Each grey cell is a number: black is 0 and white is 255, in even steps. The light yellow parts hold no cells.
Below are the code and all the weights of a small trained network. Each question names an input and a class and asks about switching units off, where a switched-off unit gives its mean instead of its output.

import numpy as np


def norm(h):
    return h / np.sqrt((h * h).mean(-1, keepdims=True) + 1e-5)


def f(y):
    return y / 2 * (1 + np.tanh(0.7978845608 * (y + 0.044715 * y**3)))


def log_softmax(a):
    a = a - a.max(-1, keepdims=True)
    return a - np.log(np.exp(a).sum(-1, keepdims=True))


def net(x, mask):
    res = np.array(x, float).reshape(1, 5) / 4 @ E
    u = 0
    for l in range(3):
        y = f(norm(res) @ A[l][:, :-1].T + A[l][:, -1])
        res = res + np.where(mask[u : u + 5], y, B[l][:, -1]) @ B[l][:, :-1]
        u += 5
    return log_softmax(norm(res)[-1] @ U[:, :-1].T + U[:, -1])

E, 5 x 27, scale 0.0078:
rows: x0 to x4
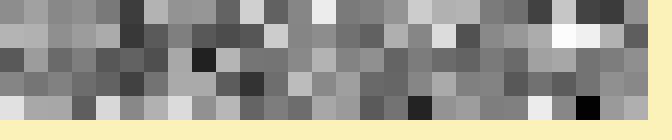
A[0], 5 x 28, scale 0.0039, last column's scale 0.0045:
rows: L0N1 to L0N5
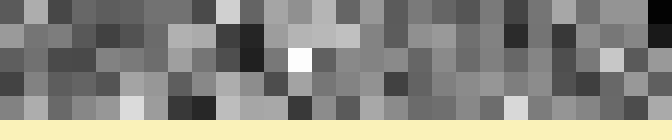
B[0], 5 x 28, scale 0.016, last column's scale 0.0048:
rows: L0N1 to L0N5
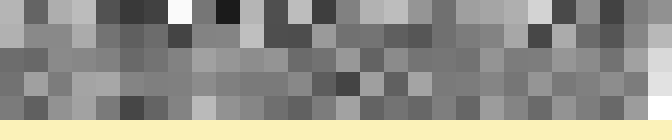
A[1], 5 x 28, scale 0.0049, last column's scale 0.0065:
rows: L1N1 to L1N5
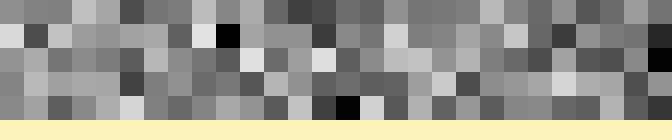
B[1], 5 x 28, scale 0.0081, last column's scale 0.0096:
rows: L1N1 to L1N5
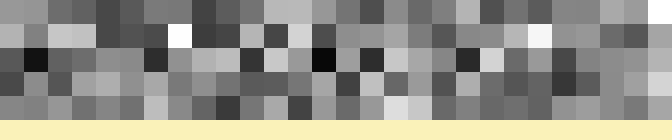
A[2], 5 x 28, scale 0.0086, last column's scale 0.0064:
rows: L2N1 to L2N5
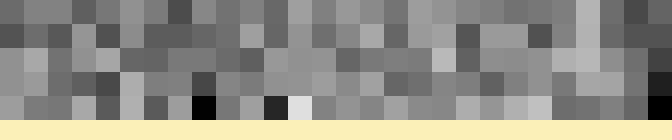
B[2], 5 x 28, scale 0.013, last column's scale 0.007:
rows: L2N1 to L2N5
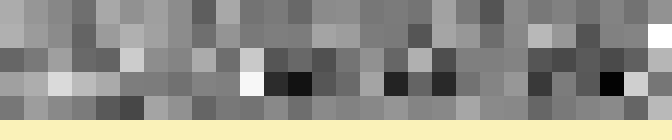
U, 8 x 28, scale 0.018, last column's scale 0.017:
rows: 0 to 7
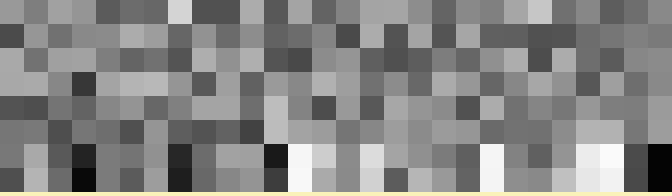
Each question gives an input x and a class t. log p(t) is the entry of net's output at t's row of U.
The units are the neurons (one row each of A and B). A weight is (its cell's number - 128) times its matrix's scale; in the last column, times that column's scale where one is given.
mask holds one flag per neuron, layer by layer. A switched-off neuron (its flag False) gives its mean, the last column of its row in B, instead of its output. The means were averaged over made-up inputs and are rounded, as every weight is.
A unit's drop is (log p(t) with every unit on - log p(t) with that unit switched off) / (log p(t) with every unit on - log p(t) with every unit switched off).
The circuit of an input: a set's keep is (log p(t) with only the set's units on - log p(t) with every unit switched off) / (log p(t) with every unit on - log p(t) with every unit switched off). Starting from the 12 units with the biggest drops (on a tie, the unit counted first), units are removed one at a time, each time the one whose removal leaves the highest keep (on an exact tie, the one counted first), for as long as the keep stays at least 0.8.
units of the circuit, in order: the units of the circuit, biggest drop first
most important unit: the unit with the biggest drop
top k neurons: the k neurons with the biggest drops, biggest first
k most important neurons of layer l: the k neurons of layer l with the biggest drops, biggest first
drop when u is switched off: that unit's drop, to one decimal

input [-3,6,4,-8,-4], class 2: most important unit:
L0N5
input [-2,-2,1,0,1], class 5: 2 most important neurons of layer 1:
(L1N5; L1N1)
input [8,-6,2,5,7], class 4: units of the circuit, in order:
(L1N3; L2N2)
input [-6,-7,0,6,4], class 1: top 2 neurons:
(L0N4; L0N5)
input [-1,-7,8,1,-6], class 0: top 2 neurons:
(L0N1; L1N4)
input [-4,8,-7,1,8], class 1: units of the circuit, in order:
(L2N3; L1N4)
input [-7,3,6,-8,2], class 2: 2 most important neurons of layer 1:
(L1N3; L1N2)
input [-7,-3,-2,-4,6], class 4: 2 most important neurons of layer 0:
(L0N5; L0N2)
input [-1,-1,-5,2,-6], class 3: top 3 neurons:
(L2N2; L0N1; L2N1)
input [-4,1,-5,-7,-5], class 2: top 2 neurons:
(L0N5; L0N1)
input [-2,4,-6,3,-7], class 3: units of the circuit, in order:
(L2N2; L2N1)
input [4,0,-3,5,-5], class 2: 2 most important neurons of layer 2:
(L2N4; L2N5)
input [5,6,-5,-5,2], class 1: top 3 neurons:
(L0N1; L2N3; L1N4)
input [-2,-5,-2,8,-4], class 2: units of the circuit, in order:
(L0N2)
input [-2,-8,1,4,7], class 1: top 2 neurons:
(L0N4; L2N2)
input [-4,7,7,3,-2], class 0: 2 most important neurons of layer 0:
(L0N1; L0N4)
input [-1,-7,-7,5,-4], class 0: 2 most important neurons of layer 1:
(L1N2; L1N4)
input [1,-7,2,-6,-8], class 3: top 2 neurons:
(L2N2; L1N4)
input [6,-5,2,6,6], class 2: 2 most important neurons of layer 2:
(L2N2; L2N4)
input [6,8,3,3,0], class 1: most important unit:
L2N3
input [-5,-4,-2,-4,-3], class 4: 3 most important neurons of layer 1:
(L1N4; L1N1; L1N2)
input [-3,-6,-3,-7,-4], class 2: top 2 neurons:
(L0N5; L1N4)
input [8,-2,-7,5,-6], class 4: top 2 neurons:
(L1N3; L0N1)
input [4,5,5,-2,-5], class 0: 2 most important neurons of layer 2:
(L2N3; L2N2)
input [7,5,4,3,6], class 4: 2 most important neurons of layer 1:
(L1N3; L1N1)
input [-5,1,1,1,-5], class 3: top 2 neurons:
(L2N2; L1N3)
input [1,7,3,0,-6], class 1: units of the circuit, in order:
(L2N3)
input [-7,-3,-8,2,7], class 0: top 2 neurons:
(L1N2; L2N2)
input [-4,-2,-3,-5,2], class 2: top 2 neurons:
(L0N5; L1N3)
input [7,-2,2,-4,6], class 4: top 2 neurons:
(L1N3; L2N2)
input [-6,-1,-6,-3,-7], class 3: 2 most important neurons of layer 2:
(L2N2; L2N1)
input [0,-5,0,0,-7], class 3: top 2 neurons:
(L2N2; L1N4)
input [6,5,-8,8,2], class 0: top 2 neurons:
(L1N2; L0N5)
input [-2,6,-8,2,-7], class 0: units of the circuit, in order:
(L1N2)
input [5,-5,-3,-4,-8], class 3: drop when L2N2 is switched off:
0.6
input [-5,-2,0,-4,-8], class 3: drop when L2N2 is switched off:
0.7
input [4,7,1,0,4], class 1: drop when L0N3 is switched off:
0.0
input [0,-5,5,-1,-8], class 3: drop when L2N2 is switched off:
0.8
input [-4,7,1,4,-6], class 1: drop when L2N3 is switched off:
0.4
